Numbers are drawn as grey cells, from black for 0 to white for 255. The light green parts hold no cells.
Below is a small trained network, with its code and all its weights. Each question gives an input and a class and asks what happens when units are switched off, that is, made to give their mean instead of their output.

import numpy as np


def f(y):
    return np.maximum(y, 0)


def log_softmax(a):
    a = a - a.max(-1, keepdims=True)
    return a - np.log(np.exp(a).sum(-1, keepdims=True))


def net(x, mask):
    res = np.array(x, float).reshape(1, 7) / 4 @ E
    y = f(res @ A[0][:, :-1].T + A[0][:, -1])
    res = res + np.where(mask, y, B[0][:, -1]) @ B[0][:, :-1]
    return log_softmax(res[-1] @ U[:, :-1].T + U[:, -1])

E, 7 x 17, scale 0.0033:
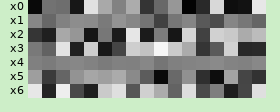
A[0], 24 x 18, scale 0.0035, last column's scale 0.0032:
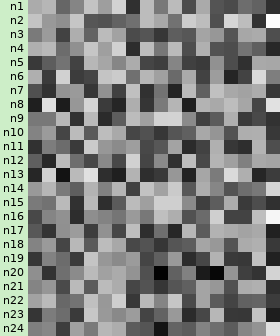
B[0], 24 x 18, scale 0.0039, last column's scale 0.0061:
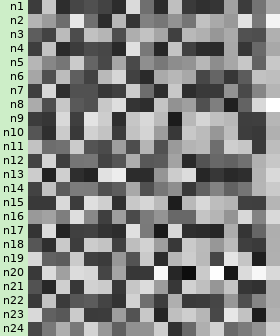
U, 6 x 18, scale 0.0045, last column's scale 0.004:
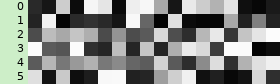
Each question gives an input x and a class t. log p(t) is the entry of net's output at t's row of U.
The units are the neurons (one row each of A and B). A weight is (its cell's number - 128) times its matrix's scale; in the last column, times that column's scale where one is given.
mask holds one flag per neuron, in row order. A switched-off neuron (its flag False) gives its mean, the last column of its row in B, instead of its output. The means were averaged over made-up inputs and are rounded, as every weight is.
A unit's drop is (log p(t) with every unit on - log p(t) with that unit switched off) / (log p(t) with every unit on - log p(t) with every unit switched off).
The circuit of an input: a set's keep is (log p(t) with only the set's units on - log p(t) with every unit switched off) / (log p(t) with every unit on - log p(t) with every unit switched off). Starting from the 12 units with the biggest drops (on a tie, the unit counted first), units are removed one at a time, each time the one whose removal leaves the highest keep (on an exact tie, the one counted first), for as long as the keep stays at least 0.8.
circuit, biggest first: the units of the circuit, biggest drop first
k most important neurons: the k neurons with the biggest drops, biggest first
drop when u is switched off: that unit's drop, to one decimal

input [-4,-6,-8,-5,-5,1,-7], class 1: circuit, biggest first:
n4; n1
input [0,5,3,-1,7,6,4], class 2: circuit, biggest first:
n20
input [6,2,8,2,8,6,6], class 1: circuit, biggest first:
n17; n12
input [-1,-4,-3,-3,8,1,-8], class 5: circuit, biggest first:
n13; n8
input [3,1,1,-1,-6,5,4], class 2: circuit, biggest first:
n20; n13
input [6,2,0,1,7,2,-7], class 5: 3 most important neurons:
n13; n8; n2
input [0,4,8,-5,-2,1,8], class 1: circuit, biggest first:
n17; n7
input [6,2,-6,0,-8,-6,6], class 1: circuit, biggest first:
n22; n1; n4
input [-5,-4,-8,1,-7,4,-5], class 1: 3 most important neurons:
n4; n1; n22
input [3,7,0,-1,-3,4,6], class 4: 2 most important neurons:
n20; n13
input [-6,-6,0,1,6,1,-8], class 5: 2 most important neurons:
n13; n8
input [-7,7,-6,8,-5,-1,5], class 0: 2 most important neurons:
n9; n15
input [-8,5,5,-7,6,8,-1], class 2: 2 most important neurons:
n20; n2
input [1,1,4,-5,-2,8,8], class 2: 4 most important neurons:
n20; n13; n8; n24
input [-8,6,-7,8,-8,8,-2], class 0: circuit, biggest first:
n9
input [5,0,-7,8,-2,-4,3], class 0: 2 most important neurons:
n9; n15
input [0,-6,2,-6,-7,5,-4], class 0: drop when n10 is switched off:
0.2
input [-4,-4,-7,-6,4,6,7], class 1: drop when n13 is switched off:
0.1
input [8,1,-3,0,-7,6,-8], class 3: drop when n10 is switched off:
0.0
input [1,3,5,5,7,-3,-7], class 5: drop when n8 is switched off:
0.4
